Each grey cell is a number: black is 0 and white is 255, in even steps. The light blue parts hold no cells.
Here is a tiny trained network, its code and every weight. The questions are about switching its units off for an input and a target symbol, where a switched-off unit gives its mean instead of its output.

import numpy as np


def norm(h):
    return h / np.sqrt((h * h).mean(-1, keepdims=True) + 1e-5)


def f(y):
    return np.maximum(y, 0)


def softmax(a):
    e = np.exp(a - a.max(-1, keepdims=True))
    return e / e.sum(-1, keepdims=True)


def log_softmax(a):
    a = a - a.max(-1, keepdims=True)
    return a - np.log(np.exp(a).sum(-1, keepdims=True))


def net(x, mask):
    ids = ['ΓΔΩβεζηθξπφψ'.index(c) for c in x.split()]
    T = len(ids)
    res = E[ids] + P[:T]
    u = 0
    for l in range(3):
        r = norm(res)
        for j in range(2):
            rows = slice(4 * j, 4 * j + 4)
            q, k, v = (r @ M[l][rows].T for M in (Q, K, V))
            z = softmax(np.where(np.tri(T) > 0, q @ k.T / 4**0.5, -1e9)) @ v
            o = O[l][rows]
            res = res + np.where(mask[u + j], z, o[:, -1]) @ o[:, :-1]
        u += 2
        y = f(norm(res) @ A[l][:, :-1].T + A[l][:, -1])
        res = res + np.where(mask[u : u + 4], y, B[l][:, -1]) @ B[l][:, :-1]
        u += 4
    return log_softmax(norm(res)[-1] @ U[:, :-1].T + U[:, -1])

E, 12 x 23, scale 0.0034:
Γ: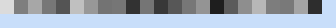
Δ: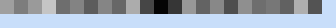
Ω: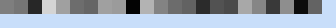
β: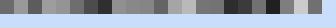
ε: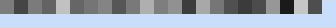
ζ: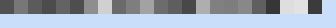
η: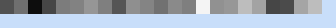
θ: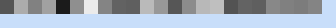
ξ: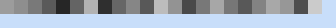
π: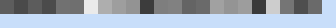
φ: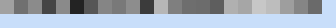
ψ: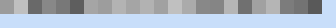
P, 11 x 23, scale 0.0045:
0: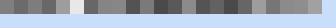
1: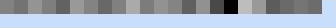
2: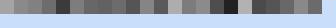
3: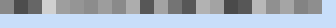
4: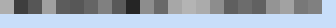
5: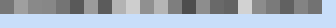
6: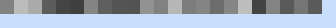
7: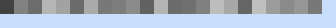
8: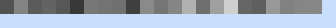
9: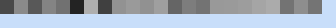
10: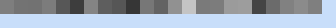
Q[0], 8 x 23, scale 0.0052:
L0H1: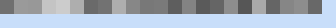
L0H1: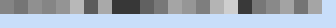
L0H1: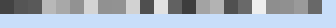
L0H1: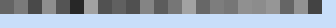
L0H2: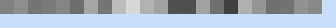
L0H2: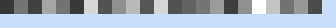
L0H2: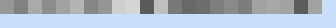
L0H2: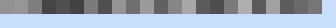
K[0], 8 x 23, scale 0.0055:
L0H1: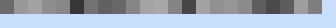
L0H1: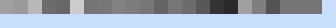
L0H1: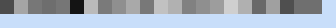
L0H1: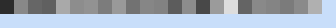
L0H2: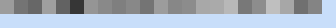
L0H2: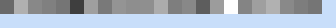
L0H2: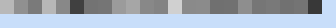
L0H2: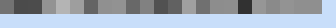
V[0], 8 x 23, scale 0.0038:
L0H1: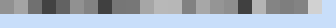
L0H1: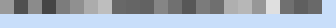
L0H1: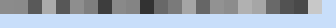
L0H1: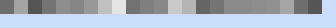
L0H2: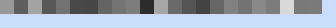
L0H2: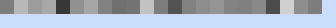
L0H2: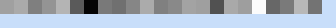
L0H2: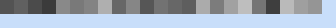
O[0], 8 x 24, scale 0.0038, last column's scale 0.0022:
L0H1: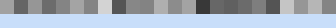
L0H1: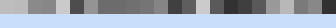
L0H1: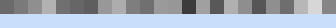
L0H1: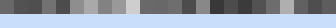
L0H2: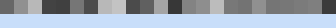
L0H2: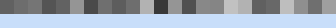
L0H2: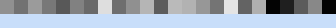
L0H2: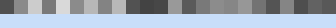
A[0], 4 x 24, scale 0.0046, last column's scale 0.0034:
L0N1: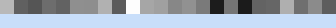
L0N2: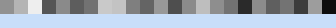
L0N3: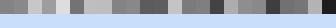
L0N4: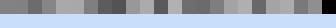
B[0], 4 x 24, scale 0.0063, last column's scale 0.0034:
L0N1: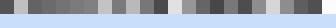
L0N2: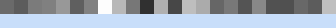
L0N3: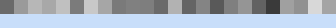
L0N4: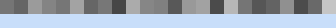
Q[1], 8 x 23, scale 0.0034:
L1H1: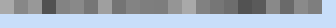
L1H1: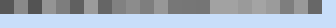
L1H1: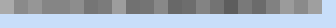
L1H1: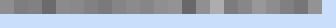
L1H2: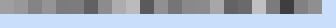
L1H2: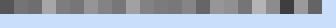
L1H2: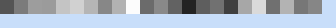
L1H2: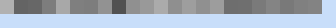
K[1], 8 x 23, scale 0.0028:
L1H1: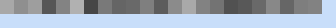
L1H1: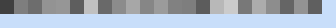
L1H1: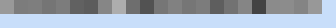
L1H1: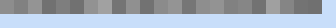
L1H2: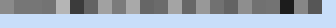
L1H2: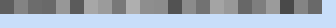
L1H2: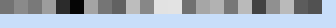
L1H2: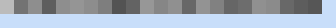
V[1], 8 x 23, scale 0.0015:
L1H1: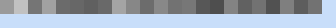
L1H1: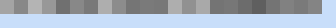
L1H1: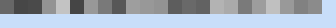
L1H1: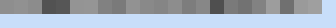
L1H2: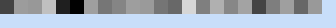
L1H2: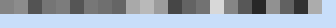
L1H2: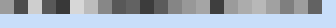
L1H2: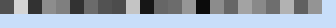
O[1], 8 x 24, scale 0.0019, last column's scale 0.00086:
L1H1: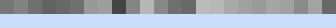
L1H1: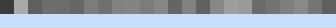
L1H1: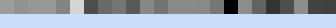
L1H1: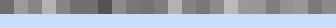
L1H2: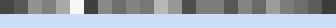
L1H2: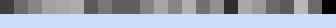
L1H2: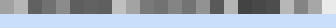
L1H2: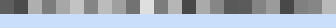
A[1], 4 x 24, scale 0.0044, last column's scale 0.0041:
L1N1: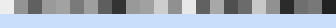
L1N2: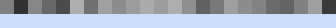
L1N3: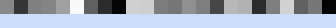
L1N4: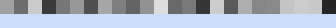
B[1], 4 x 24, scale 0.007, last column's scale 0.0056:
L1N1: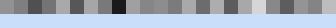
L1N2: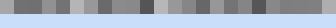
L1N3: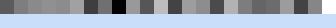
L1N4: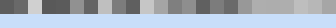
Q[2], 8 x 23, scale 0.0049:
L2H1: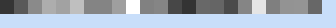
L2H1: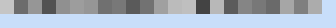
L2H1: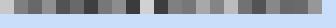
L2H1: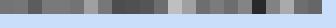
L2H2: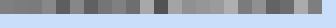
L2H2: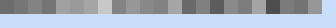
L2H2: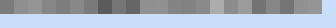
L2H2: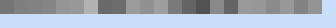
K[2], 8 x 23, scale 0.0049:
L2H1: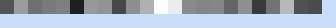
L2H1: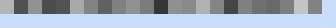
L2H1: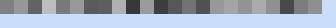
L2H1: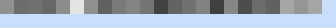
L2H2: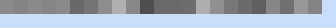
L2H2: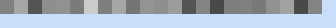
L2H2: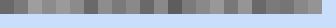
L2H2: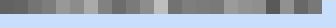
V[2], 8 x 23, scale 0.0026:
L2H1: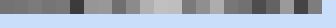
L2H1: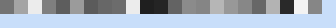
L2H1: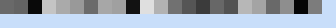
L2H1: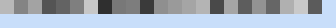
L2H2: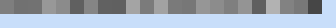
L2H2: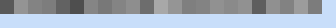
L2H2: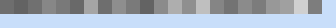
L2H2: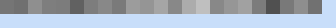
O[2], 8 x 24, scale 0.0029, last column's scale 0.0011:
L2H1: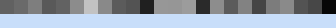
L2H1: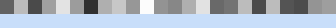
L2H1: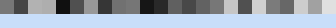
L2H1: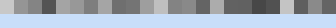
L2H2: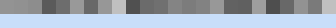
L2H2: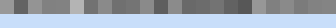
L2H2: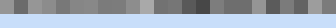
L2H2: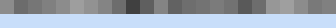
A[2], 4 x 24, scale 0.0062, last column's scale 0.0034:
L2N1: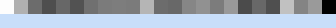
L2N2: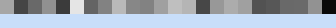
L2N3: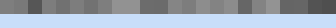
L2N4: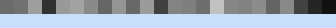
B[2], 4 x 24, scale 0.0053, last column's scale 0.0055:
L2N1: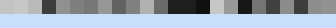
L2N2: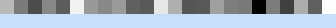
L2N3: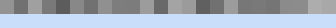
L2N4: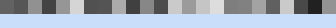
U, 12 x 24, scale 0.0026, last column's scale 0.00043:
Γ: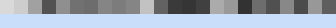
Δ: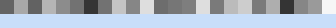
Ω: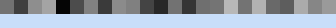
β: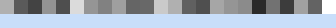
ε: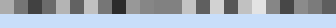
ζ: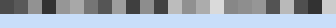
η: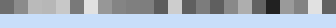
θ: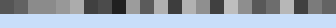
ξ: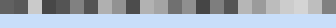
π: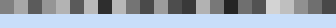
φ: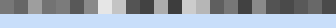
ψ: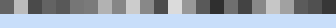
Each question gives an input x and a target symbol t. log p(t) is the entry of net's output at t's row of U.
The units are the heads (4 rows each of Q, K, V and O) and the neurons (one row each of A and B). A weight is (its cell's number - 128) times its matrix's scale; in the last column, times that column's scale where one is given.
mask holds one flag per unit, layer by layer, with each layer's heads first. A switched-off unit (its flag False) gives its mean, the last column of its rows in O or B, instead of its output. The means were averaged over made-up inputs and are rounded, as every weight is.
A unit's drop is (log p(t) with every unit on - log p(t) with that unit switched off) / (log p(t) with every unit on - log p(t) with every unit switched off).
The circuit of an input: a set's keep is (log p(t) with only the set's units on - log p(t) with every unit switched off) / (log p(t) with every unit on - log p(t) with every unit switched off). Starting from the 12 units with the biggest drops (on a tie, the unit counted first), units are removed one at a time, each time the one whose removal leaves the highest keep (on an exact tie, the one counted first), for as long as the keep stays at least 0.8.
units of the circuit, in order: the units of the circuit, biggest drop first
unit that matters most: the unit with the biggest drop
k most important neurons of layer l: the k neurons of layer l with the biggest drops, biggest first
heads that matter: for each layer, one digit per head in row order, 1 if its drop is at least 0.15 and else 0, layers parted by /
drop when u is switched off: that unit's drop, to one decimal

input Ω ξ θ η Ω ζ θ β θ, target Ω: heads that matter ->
00 / 00 / 10
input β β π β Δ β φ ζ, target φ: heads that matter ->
01 / 00 / 00
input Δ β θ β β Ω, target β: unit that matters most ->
L2N2
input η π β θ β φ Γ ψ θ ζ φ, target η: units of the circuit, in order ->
(L0H2, L0N3)
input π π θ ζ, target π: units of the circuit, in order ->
(L0H1, L0H2)
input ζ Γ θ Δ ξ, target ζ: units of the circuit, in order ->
(L0H2, L2N4, L0H1)
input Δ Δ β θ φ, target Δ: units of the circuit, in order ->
(L0H1, L2H1)
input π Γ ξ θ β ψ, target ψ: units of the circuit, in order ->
(L0N1, L0H1)
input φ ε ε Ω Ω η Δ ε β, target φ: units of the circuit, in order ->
(L0H2, L0N2)
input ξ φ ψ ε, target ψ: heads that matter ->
00 / 00 / 00
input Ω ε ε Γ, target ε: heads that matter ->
10 / 00 / 00
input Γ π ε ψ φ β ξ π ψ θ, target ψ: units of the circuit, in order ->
(L0H1, L0N1, L0H2)
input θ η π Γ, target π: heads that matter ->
01 / 00 / 00
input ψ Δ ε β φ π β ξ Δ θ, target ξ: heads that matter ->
10 / 00 / 00
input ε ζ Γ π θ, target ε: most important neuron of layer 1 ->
(L1N1)
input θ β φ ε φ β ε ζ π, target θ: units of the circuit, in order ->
(L0H2, L1N3, L0N4)
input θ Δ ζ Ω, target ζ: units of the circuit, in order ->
(L0H2, L0H1, L2N4)
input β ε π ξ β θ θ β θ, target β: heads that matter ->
10 / 00 / 00
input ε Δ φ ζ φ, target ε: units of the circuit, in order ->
(L1N1, L0H1)
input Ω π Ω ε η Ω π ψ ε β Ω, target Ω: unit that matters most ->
L2H1
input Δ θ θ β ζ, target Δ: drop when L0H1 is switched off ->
0.4
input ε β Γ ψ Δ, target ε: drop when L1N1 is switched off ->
0.2
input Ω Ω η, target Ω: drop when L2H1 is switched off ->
0.3
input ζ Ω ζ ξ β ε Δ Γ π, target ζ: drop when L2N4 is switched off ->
0.2
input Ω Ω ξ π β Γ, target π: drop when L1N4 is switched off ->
0.0
